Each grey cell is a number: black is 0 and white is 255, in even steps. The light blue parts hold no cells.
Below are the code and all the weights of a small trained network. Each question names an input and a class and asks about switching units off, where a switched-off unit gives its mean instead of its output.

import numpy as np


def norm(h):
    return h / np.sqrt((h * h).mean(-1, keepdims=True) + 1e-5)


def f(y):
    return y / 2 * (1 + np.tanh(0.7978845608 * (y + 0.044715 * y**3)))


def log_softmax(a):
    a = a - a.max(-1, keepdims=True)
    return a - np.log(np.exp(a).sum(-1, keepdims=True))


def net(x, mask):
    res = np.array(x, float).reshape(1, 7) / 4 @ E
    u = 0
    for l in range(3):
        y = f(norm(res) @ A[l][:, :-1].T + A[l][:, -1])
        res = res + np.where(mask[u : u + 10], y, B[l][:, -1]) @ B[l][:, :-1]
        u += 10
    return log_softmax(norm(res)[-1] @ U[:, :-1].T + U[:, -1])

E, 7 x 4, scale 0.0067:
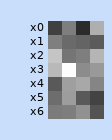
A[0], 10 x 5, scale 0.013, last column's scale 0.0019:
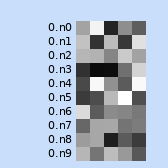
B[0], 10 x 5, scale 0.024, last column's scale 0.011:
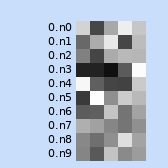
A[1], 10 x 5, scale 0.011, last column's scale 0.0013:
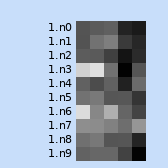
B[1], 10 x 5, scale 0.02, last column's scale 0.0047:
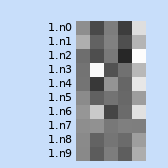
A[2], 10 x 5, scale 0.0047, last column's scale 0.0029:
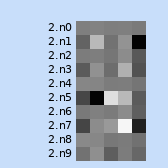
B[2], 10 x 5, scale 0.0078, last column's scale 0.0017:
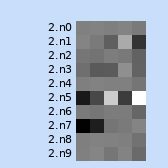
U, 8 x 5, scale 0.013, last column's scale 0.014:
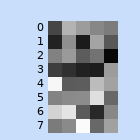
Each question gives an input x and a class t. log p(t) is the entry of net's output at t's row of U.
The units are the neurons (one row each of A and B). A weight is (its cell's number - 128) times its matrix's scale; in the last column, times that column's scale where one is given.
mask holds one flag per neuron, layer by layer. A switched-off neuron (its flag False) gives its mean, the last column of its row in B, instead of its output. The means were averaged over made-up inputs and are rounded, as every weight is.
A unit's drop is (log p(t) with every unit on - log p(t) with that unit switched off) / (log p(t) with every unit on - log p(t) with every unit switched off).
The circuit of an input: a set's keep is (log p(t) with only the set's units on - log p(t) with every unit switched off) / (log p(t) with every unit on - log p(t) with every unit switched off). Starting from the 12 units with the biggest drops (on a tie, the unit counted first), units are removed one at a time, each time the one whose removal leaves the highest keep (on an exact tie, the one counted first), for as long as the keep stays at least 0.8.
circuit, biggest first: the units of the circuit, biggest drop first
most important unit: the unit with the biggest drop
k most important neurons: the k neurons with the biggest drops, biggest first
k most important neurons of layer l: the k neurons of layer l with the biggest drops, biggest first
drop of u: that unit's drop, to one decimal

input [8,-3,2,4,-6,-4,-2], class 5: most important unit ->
0.n4
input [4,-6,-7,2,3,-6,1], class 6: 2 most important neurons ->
(0.n4; 0.n3)
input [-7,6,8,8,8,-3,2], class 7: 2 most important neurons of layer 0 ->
(0.n9; 0.n6)
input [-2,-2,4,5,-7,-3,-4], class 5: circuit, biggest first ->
(0.n4; 1.n2)
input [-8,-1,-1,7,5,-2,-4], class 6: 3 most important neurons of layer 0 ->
(0.n3; 0.n4; 0.n8)
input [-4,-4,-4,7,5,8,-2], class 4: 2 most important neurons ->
(0.n0; 0.n1)
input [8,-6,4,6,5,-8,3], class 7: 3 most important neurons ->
(0.n3; 0.n5; 0.n2)
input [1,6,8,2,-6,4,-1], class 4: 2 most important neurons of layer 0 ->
(0.n0; 0.n5)
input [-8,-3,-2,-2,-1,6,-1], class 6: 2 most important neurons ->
(0.n3; 1.n3)
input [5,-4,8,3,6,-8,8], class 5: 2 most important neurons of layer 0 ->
(0.n1; 0.n5)
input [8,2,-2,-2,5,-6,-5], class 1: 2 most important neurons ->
(0.n5; 0.n4)
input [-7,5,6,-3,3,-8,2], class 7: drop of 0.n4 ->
0.0
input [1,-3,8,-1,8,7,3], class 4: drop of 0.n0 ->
0.1
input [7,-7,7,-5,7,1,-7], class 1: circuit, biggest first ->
(0.n5)
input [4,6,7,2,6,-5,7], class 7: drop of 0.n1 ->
-0.1
